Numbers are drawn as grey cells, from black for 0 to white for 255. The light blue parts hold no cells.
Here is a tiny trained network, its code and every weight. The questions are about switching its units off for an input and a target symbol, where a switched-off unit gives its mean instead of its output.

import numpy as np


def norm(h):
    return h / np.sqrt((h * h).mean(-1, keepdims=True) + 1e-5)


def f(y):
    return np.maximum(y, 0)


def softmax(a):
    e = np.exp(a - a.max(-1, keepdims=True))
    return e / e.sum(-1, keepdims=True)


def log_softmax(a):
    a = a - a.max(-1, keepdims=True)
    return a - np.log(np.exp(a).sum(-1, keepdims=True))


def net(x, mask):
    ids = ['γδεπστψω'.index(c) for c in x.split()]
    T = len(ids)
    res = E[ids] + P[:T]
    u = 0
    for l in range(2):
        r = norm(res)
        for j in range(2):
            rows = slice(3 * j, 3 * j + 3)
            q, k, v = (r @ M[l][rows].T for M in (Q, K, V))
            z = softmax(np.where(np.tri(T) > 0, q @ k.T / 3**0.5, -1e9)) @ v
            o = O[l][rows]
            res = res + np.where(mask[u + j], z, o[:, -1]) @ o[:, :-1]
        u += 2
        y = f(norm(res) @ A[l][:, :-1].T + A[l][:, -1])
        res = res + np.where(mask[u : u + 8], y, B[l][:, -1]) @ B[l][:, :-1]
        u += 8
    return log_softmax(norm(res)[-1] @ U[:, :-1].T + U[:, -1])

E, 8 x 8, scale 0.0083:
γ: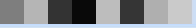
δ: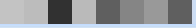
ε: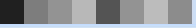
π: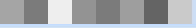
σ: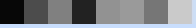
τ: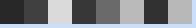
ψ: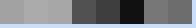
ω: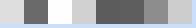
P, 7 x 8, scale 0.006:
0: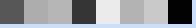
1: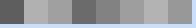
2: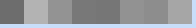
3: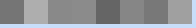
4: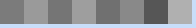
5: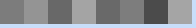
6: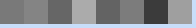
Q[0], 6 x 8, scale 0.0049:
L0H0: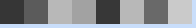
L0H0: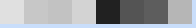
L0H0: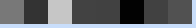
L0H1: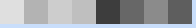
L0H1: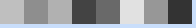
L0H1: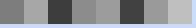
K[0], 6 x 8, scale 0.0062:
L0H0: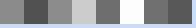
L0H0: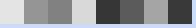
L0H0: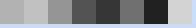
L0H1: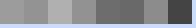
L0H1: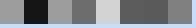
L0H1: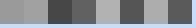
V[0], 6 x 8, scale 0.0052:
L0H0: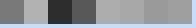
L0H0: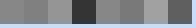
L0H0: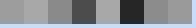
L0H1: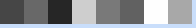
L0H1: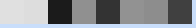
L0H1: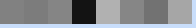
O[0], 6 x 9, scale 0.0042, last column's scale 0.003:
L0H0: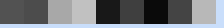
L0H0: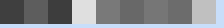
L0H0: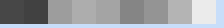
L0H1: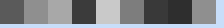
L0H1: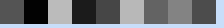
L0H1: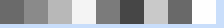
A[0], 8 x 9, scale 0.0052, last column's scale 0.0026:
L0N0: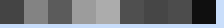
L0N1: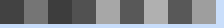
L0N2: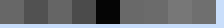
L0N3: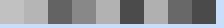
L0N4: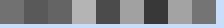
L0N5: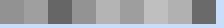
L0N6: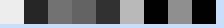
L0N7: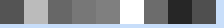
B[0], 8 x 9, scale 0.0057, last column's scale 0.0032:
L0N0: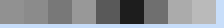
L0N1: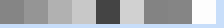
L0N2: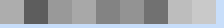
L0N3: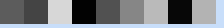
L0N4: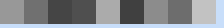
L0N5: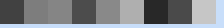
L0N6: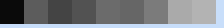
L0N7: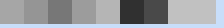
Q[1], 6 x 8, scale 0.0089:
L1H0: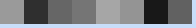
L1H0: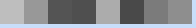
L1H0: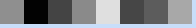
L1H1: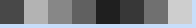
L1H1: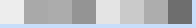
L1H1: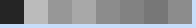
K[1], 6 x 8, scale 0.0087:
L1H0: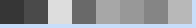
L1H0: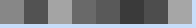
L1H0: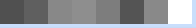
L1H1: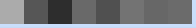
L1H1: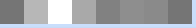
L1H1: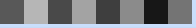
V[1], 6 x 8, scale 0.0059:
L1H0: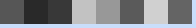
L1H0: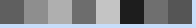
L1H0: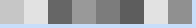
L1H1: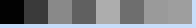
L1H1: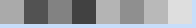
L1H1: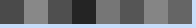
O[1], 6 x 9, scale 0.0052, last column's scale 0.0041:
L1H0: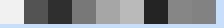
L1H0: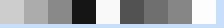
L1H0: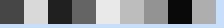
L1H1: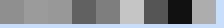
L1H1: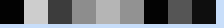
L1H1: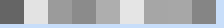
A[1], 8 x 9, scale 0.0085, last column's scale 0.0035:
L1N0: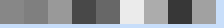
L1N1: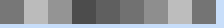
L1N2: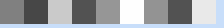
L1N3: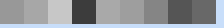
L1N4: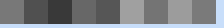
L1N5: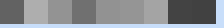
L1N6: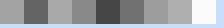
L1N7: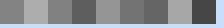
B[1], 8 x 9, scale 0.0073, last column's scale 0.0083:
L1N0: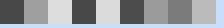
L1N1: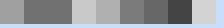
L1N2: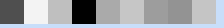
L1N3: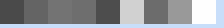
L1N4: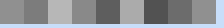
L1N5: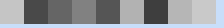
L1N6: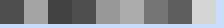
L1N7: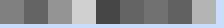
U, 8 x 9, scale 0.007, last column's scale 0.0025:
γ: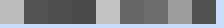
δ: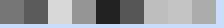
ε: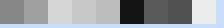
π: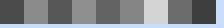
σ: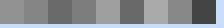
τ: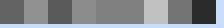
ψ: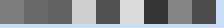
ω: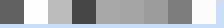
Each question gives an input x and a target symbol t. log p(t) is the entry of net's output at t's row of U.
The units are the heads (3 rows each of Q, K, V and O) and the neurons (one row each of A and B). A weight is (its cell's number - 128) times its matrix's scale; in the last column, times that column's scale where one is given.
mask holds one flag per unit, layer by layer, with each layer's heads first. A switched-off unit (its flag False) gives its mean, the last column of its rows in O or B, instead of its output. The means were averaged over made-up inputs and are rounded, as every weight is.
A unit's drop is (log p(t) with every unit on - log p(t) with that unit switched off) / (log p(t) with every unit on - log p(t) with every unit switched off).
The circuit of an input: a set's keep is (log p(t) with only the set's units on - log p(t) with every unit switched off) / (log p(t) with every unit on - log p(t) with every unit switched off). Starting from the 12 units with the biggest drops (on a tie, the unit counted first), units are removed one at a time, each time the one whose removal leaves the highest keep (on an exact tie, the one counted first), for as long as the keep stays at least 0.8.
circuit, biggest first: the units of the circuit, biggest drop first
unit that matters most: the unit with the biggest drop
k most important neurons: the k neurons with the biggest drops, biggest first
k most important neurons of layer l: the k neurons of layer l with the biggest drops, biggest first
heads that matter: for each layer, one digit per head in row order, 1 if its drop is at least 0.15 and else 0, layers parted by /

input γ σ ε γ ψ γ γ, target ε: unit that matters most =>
L0H0
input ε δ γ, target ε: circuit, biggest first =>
(L1N3 L1N1 L1N2 L1N7)
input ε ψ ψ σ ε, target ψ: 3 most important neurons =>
(L0N7 L0N3 L1N2)
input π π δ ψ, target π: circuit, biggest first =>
(L1H1 L1H0)
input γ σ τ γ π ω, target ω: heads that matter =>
11 / 10
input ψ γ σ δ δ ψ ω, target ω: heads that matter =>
11 / 01
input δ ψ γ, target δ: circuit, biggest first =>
(L0H1 L1H0 L0N1)
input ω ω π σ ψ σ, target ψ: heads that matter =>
11 / 01
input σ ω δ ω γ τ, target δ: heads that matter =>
01 / 11
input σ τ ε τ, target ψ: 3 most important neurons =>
(L0N3 L0N4 L0N6)
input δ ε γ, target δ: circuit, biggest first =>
(L1H0 L0H1 L0N1)
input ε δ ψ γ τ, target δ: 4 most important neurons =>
(L0N4 L0N1 L1N2 L1N3)
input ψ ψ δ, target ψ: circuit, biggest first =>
(L0H1 L1H0 L0H0)
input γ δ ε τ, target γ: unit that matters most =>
L1H1
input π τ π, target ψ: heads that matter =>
11 / 11
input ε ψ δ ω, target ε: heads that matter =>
11 / 11
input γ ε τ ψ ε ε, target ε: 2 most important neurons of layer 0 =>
(L0N7 L0N3)
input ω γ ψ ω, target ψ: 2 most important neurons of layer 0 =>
(L0N1 L0N6)
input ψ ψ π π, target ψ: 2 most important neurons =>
(L0N3 L1N0)
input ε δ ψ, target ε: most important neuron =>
(L0N7)
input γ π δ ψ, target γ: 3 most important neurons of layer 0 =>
(L0N1 L0N2 L0N4)
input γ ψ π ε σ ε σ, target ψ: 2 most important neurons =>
(L0N0 L0N3)
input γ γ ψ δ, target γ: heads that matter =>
11 / 00
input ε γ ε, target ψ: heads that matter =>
11 / 10
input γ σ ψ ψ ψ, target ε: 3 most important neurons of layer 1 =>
(L1N3 L1N5 L1N6)
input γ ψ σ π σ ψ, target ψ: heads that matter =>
11 / 11
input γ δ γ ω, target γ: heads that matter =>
11 / 01
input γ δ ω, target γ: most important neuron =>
(L0N6)
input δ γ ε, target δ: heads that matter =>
11 / 10
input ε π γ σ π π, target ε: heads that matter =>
01 / 11
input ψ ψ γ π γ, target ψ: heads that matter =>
10 / 01
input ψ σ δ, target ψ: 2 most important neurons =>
(L1N4 L1N2)
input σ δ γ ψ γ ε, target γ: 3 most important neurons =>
(L0N1 L1N6 L1N3)
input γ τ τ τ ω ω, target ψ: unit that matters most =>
L1H1
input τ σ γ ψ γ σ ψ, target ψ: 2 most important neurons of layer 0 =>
(L0N1 L0N5)
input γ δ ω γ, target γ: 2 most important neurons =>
(L1N6 L1N3)
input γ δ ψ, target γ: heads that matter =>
11 / 01
